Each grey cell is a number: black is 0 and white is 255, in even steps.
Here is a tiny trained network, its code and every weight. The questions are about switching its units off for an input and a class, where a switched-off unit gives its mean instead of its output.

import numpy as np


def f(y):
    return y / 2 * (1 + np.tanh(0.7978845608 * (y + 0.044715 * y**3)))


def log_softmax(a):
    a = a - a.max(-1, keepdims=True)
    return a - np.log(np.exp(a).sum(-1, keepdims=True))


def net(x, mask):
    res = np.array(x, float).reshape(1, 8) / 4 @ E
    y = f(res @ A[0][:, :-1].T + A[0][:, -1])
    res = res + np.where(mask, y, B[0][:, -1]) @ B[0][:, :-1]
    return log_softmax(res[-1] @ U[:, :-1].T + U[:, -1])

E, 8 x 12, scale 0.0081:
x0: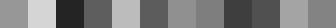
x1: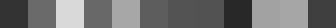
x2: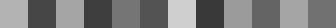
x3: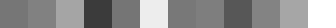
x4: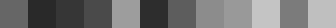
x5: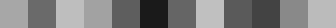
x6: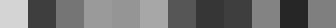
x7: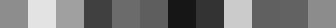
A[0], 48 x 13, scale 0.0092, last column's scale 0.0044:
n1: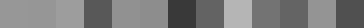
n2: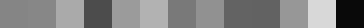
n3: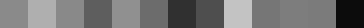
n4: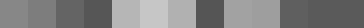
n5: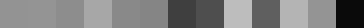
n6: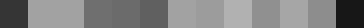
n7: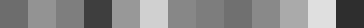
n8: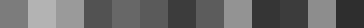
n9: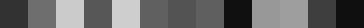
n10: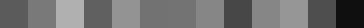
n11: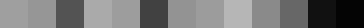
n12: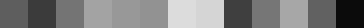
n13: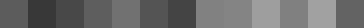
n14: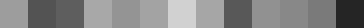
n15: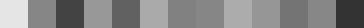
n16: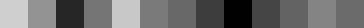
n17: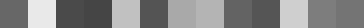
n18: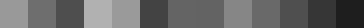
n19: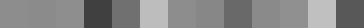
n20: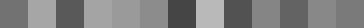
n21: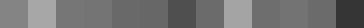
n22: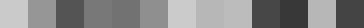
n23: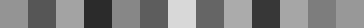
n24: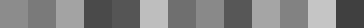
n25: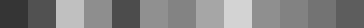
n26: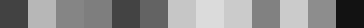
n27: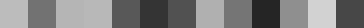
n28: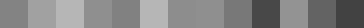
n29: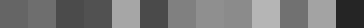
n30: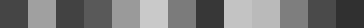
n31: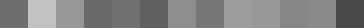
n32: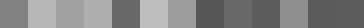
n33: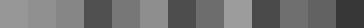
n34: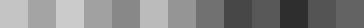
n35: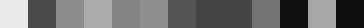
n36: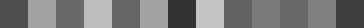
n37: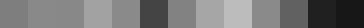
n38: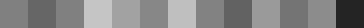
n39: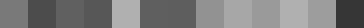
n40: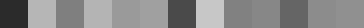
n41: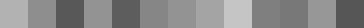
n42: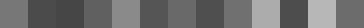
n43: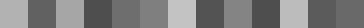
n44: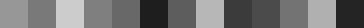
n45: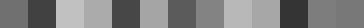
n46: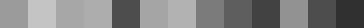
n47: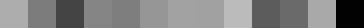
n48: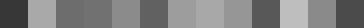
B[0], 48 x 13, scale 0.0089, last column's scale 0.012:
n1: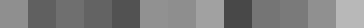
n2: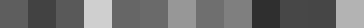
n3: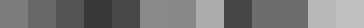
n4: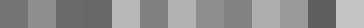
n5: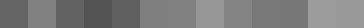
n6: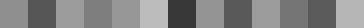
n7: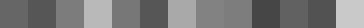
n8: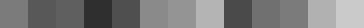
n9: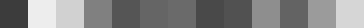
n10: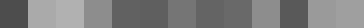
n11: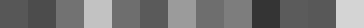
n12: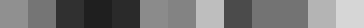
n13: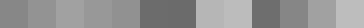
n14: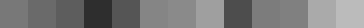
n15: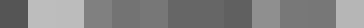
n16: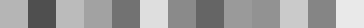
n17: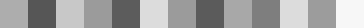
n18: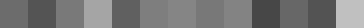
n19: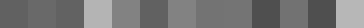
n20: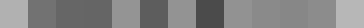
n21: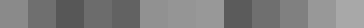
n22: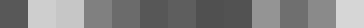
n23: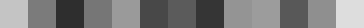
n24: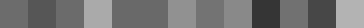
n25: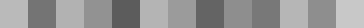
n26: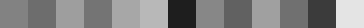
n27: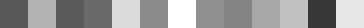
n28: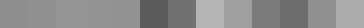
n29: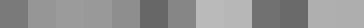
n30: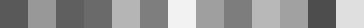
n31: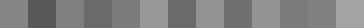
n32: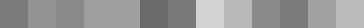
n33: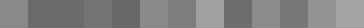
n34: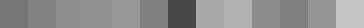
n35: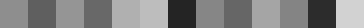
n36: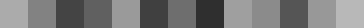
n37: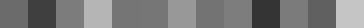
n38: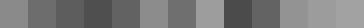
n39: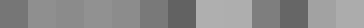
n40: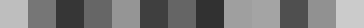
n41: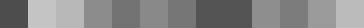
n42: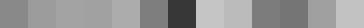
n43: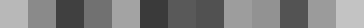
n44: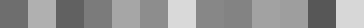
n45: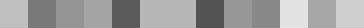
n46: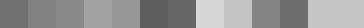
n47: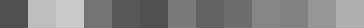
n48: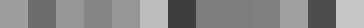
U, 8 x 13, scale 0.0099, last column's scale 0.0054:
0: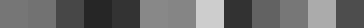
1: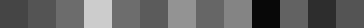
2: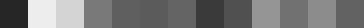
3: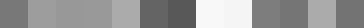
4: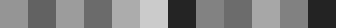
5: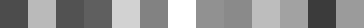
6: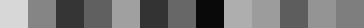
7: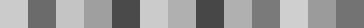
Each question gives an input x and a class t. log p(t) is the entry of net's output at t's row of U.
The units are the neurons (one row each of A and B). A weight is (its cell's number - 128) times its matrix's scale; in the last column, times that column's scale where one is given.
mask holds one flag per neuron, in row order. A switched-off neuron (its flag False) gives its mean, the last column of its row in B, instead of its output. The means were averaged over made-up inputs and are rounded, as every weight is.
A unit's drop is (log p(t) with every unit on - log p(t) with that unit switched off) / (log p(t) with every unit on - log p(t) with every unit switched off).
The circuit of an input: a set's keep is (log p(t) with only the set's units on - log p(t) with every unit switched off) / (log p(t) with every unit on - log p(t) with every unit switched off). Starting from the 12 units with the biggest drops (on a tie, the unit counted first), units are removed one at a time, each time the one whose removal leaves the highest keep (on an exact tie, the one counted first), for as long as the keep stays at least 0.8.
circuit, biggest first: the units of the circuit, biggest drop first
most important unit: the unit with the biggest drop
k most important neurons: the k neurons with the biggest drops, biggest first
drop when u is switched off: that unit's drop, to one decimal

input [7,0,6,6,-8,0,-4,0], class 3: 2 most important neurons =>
[n46 n32]
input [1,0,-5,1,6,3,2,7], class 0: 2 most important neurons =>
[n8 n3]
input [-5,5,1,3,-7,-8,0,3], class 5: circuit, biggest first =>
[n30]
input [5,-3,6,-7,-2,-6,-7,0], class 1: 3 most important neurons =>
[n11 n37 n35]
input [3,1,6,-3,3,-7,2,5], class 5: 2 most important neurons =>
[n30 n4]
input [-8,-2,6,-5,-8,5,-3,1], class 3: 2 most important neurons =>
[n46 n17]
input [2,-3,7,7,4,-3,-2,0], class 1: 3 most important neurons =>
[n7 n2 n19]
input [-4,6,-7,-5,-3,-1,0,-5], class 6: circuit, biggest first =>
[n40 n36]
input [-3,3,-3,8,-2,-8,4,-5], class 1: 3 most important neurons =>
[n24 n7 n27]
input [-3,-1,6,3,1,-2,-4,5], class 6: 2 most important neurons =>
[n23 n43]
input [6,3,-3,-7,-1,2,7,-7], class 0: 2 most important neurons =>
[n12 n14]
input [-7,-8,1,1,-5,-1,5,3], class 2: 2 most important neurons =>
[n22 n15]
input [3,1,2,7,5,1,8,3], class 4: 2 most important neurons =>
[n35 n16]
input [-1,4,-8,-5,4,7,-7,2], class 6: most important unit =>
n40
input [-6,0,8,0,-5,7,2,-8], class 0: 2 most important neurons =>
[n12 n14]
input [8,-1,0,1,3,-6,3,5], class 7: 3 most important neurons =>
[n16 n17 n27]
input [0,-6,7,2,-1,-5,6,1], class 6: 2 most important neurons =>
[n43 n23]
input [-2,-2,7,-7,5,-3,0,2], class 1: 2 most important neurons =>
[n11 n37]
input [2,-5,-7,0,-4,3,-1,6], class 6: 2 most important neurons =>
[n40 n36]
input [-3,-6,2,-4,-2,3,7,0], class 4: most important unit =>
n35
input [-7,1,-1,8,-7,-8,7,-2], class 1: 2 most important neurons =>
[n24 n7]
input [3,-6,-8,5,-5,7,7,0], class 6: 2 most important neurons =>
[n36 n20]
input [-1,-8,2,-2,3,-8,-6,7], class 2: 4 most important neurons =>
[n22 n41 n47 n27]
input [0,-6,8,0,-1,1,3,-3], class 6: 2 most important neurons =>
[n23 n43]
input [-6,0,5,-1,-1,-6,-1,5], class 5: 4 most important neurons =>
[n30 n17 n16 n4]
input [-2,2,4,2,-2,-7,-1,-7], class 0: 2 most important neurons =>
[n12 n27]
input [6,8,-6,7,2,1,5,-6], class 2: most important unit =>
n9
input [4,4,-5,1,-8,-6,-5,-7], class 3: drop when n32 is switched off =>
0.5
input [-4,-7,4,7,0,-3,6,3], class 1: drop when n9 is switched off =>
0.2
